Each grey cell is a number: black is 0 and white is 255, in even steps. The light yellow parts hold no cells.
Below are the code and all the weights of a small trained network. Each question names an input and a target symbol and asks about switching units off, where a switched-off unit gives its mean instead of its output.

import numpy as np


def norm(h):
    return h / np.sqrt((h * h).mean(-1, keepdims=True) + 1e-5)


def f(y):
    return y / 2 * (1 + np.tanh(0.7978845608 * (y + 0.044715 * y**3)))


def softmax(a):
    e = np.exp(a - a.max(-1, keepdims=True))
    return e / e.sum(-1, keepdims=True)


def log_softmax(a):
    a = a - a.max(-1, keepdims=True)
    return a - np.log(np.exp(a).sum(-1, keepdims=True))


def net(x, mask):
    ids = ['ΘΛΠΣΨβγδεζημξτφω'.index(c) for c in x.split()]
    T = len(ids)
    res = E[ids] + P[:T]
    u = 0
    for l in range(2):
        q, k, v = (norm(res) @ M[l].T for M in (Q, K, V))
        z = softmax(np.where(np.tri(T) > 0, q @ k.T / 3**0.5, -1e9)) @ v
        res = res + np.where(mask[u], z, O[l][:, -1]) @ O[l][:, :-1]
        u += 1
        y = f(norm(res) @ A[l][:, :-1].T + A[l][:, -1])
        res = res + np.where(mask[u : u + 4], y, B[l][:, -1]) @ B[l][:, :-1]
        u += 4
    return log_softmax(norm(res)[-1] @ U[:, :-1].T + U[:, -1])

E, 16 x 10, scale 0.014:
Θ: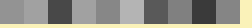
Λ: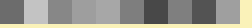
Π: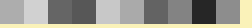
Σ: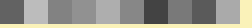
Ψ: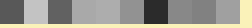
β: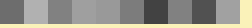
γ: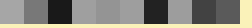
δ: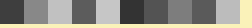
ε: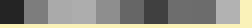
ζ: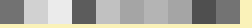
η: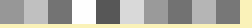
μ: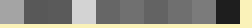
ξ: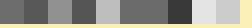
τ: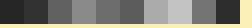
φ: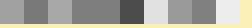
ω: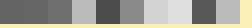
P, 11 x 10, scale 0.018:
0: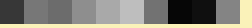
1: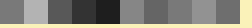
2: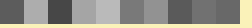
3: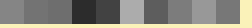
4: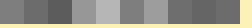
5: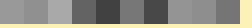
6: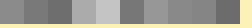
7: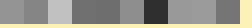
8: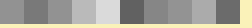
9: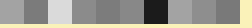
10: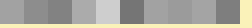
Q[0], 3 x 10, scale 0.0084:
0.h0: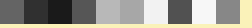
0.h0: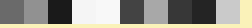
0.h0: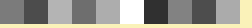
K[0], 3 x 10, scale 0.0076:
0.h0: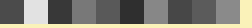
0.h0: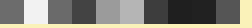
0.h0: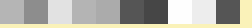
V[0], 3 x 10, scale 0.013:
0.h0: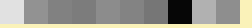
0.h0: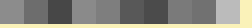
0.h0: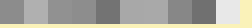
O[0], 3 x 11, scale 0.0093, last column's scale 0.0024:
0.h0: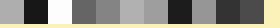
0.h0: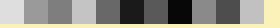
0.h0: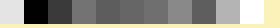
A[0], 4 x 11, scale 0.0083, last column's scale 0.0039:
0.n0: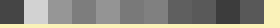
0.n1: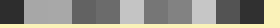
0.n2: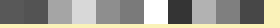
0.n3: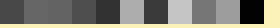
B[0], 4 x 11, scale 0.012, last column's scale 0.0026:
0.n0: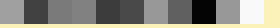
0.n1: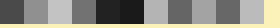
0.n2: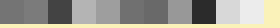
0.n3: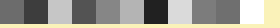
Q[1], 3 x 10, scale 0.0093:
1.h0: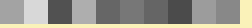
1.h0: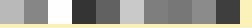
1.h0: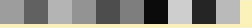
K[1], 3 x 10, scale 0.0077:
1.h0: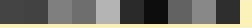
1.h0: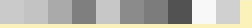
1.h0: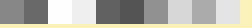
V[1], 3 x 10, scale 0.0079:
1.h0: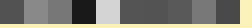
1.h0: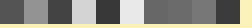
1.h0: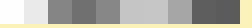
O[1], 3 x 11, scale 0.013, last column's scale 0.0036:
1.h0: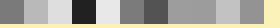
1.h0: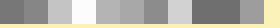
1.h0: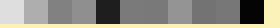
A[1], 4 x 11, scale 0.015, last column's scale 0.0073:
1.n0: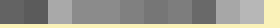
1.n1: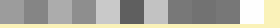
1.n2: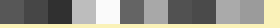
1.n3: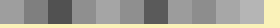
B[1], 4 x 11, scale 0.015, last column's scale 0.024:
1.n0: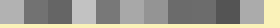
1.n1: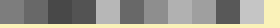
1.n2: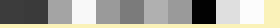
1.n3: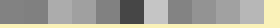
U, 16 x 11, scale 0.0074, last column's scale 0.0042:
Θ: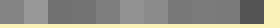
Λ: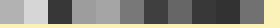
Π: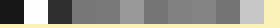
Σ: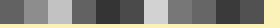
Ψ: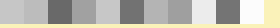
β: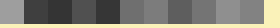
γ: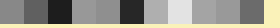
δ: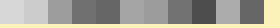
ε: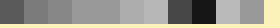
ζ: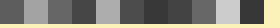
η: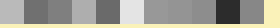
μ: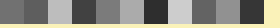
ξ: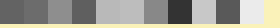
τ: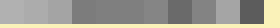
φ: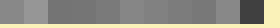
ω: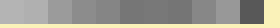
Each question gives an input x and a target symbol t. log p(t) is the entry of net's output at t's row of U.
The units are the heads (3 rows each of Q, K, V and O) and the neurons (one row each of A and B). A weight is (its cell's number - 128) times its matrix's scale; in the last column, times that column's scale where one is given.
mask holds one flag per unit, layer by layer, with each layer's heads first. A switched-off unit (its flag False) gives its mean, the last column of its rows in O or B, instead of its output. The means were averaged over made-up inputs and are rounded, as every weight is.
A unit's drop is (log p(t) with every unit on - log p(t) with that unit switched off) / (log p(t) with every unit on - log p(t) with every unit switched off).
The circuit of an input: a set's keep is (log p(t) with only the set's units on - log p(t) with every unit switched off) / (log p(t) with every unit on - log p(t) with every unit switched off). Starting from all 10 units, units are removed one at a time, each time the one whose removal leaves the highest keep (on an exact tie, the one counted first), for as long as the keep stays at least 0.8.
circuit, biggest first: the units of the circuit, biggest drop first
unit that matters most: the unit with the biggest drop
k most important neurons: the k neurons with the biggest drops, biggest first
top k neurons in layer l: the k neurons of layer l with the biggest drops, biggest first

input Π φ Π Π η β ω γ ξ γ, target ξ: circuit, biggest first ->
[0.h0 1.n2 1.h0]
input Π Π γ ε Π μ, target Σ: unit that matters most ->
0.h0
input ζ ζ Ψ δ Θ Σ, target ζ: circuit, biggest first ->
[0.h0 1.h0 1.n2 0.n3]
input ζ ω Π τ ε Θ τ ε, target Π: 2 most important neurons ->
[1.n2 0.n1]
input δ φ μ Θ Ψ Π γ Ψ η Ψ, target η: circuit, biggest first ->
[1.n2 0.h0 1.h0]
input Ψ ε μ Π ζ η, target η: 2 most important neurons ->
[1.n2 1.n3]
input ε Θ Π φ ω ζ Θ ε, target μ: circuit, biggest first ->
[0.n3 1.n2]
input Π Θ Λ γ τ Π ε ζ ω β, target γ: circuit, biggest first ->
[0.h0 1.n2]
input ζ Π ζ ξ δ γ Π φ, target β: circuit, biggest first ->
[1.h0 1.n2]
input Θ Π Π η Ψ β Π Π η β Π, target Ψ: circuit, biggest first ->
[1.h0 1.n2 0.n2 0.h0]
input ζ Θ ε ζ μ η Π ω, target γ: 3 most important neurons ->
[1.n2 0.n3 1.n3]
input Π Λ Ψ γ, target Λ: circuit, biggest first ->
[0.h0 1.n2]
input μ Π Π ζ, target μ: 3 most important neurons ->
[1.n2 0.n3 1.n1]
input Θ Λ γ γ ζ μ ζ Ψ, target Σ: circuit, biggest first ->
[0.h0 0.n1 1.n2]
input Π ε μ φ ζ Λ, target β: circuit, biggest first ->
[1.n2 1.h0 0.h0]
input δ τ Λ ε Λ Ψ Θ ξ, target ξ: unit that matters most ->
1.n2
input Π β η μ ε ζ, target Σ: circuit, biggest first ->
[0.n1 1.n2 0.h0]
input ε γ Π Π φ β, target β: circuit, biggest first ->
[1.n2 1.h0]
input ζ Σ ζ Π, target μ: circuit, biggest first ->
[0.n3 1.n2 0.h0]
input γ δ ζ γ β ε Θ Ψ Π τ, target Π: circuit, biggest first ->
[0.h0 1.n2]
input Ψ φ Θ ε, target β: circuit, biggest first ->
[1.n2 1.h0]
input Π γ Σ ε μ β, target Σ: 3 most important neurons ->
[0.n1 1.n2 0.n0]
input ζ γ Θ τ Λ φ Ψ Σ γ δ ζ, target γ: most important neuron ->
[1.n1]
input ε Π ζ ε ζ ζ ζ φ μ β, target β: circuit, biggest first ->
[1.h0 1.n2]
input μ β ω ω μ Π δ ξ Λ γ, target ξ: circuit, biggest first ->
[1.n2 0.h0 1.h0]
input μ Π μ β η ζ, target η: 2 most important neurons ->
[1.n2 0.n3]
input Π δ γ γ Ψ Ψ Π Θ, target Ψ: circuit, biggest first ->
[1.n2]
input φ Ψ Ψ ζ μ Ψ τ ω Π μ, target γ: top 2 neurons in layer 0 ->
[0.n3 0.n2]
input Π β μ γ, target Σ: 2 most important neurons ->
[0.n1 1.n2]
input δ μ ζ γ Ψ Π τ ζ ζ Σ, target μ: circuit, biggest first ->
[0.h0 1.n2 0.n3]
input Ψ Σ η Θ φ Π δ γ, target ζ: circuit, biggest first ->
[1.h0 0.h0 1.n2]
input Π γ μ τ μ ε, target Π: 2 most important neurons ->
[1.n2 1.n3]
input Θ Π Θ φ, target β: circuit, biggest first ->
[1.n2 1.h0]
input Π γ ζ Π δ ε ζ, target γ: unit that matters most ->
1.h0
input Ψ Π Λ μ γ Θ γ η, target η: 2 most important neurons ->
[1.n2 1.n3]
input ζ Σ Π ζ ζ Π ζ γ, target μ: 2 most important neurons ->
[0.n3 1.n2]
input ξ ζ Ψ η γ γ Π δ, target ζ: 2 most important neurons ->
[1.n2 0.n2]
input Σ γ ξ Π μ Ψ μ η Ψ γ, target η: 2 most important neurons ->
[1.n2 1.n1]
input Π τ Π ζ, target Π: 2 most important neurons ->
[1.n2 1.n3]
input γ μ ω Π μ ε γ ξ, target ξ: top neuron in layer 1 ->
[1.n2]
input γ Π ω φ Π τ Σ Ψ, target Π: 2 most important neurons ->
[1.n2 0.n1]
